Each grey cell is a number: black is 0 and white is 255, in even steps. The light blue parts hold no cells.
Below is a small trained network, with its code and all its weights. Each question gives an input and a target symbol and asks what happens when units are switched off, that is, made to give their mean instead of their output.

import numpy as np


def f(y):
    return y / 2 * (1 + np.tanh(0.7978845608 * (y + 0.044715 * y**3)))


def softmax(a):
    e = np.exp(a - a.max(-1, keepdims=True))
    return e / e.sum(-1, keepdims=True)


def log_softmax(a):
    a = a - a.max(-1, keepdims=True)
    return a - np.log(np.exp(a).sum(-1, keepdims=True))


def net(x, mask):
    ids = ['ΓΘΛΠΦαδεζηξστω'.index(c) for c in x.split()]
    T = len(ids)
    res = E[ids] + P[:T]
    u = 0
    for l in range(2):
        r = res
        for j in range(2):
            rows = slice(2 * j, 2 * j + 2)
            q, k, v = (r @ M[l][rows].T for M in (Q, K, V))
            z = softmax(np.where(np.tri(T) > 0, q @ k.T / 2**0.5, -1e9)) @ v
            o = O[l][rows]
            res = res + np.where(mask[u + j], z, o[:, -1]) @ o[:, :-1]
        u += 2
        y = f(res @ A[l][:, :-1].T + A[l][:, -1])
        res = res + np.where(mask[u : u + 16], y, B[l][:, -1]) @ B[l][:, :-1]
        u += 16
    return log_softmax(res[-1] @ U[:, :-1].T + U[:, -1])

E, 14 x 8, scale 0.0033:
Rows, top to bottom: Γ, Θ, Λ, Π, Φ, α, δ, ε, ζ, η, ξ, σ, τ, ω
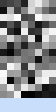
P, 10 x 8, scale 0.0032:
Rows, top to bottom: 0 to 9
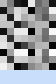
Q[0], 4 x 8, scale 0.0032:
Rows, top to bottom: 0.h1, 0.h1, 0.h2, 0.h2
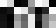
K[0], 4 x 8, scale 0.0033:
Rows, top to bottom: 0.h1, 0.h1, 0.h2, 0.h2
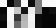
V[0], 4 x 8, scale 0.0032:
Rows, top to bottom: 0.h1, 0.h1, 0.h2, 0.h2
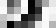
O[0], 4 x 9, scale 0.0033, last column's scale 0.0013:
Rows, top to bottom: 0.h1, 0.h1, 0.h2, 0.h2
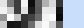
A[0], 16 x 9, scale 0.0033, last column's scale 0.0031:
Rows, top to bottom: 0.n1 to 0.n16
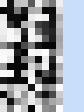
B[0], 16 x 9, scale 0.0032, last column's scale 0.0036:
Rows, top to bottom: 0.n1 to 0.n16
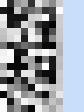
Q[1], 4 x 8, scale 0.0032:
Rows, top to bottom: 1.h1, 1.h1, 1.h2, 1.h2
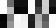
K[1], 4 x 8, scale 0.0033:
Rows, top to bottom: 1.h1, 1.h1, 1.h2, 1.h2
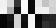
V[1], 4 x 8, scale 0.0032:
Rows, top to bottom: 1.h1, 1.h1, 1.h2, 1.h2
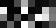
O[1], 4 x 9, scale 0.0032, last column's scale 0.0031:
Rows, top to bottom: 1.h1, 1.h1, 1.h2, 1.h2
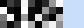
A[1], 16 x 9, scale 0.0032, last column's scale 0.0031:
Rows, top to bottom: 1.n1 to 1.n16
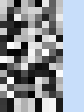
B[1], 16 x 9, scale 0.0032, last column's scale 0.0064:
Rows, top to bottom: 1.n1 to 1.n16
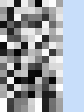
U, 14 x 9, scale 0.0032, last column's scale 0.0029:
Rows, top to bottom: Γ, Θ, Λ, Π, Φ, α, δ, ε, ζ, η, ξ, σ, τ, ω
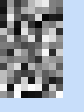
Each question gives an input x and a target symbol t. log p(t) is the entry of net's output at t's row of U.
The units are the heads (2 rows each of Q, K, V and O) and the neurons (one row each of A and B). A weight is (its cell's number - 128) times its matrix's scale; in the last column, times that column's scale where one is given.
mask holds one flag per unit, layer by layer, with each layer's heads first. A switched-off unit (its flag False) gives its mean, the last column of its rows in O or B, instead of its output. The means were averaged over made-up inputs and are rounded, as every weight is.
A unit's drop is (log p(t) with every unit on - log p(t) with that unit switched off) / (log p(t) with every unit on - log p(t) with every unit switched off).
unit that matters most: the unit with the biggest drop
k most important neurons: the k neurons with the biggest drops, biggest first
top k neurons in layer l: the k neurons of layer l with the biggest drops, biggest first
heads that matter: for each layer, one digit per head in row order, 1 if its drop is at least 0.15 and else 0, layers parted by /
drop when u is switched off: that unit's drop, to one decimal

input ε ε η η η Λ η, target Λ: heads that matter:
00 / 01
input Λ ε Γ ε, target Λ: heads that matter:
01 / 11
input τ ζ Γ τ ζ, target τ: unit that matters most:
1.h2
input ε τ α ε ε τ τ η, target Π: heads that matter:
01 / 11
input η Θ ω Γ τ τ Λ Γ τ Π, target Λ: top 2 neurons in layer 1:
(1.n12; 1.n14)
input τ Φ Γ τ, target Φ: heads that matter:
10 / 10
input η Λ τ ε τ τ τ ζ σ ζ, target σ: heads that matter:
10 / 11
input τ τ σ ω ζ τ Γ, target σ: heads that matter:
10 / 11
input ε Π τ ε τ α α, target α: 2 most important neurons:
(1.n1; 0.n8)
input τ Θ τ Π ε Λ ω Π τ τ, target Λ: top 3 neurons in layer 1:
(1.n12; 1.n14; 1.n7)
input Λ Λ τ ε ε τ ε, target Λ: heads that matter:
01 / 01
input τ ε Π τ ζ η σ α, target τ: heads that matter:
11 / 01
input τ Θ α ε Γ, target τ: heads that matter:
11 / 01
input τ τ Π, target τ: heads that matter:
01 / 01
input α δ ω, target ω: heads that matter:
00 / 00
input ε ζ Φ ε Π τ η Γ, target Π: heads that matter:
11 / 11
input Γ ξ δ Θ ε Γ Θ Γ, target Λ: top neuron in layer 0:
(0.n3)
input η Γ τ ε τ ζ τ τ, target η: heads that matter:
10 / 10
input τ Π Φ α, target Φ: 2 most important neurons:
(1.n1; 0.n9)
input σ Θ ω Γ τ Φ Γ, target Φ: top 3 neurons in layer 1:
(1.n1; 1.n9; 1.n5)
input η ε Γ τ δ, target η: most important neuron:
(1.n7)
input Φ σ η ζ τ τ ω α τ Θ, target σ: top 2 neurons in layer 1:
(1.n14; 1.n12)
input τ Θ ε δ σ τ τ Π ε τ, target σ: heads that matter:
00 / 11
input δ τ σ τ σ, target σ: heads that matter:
11 / 01
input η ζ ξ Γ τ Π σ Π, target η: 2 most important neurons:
(1.n7; 0.n6)
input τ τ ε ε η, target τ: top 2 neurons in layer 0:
(0.n11; 0.n14)
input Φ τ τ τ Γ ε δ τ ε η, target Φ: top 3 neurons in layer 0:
(0.n9; 0.n8; 0.n14)
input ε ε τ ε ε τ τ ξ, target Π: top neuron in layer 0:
(0.n12)
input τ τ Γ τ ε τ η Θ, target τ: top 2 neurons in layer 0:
(0.n11; 0.n14)
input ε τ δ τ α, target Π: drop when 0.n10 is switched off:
0.2
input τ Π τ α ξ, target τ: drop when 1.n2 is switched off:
-0.1
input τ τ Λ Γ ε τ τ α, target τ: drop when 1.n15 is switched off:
0.4
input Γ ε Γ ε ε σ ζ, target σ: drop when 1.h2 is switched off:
0.9
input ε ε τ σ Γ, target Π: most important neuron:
(0.n12)
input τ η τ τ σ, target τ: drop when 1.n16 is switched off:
0.3
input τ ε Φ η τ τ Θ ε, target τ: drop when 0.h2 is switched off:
0.5
